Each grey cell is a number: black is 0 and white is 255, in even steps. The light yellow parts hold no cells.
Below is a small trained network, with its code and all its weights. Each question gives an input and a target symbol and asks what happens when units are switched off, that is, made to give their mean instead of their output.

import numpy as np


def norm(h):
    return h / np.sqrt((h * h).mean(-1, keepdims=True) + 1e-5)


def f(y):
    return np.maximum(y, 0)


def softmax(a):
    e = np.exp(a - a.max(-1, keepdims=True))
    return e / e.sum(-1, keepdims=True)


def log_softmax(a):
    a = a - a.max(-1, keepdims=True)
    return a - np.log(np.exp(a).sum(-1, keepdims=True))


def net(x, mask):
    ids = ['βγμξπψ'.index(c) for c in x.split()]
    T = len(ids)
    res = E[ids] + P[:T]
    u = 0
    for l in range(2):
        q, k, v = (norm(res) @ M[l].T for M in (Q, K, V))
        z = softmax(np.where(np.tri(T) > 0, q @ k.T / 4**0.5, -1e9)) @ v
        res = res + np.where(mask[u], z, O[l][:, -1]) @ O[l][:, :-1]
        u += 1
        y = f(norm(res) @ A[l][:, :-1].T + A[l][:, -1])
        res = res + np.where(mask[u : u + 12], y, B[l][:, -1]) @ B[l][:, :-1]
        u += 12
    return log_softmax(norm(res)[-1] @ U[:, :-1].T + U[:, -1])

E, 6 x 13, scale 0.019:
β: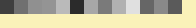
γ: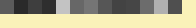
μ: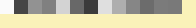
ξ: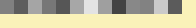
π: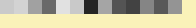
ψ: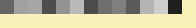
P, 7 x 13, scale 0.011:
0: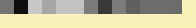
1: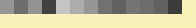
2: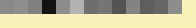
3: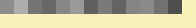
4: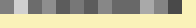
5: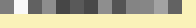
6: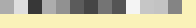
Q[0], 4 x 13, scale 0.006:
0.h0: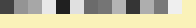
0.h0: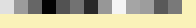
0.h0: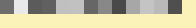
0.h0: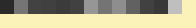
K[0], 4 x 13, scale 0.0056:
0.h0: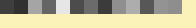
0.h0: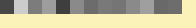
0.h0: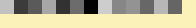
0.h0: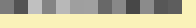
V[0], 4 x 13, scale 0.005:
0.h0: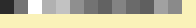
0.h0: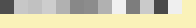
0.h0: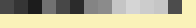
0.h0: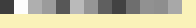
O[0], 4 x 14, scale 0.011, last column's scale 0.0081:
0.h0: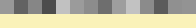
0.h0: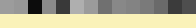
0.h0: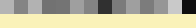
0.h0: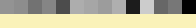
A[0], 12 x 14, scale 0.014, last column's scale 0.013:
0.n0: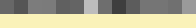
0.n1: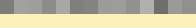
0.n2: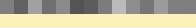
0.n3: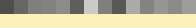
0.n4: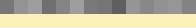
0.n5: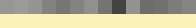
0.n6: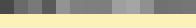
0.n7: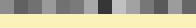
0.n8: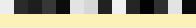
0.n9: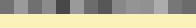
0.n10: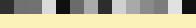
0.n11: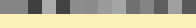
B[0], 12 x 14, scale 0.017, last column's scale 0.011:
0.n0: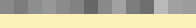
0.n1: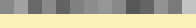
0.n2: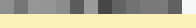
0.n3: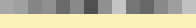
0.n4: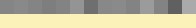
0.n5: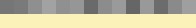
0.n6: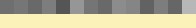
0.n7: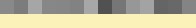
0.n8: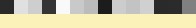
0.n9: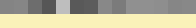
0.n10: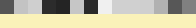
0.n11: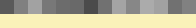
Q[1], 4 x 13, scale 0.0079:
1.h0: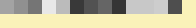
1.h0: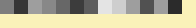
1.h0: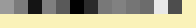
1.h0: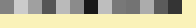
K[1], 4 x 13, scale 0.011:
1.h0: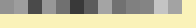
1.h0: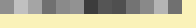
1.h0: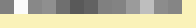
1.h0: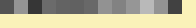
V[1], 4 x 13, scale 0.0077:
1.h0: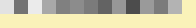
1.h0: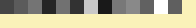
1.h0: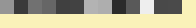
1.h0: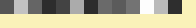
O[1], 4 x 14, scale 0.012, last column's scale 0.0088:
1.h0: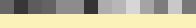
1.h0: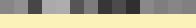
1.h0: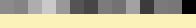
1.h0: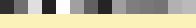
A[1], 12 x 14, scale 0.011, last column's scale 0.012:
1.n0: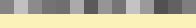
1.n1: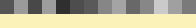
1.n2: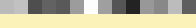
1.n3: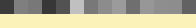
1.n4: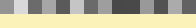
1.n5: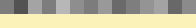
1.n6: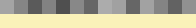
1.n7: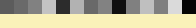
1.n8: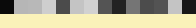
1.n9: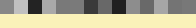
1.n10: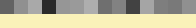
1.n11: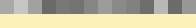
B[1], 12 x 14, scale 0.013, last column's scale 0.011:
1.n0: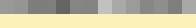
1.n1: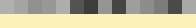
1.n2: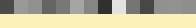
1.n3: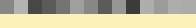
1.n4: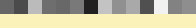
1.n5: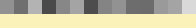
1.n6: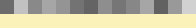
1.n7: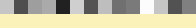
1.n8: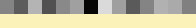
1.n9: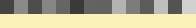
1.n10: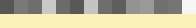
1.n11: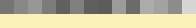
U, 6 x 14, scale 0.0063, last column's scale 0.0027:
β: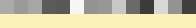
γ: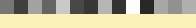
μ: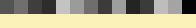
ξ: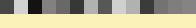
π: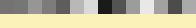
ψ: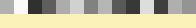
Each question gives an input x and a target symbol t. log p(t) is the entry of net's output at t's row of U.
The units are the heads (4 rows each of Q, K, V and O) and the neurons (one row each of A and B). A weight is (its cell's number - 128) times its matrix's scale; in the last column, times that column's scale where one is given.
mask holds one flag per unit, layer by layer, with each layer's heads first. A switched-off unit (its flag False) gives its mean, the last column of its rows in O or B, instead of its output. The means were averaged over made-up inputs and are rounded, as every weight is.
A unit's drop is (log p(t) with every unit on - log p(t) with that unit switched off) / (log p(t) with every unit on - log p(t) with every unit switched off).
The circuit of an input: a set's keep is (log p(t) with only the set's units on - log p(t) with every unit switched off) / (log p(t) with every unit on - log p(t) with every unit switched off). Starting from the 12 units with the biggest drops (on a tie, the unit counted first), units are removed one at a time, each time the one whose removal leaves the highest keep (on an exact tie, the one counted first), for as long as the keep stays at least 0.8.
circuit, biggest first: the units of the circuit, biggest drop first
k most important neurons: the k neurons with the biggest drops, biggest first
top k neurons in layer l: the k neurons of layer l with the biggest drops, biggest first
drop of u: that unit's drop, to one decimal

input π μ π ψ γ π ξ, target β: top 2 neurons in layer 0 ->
[0.n3, 0.n0]
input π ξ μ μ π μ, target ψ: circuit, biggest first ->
[0.h0]
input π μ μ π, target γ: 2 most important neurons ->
[1.n4, 0.n3]
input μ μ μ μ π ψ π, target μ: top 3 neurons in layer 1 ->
[1.n6, 1.n4, 1.n1]
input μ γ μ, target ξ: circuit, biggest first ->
[1.h0, 1.n9]
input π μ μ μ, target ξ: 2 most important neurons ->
[1.n9, 0.n4]
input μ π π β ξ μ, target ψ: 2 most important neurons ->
[1.n6, 1.n9]
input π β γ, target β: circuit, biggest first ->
[1.h0, 0.n0, 0.n2]
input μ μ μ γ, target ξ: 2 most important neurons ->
[1.n9, 1.n5]
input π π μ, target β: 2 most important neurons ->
[0.n2, 1.n1]
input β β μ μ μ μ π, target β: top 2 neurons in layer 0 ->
[0.n2, 0.n5]
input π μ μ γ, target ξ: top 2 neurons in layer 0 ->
[0.n3, 0.n4]
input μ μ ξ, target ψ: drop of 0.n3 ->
-0.1
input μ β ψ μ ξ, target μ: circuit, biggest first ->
[1.h0]
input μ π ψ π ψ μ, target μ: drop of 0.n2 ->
-0.1
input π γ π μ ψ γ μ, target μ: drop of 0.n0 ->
-0.1
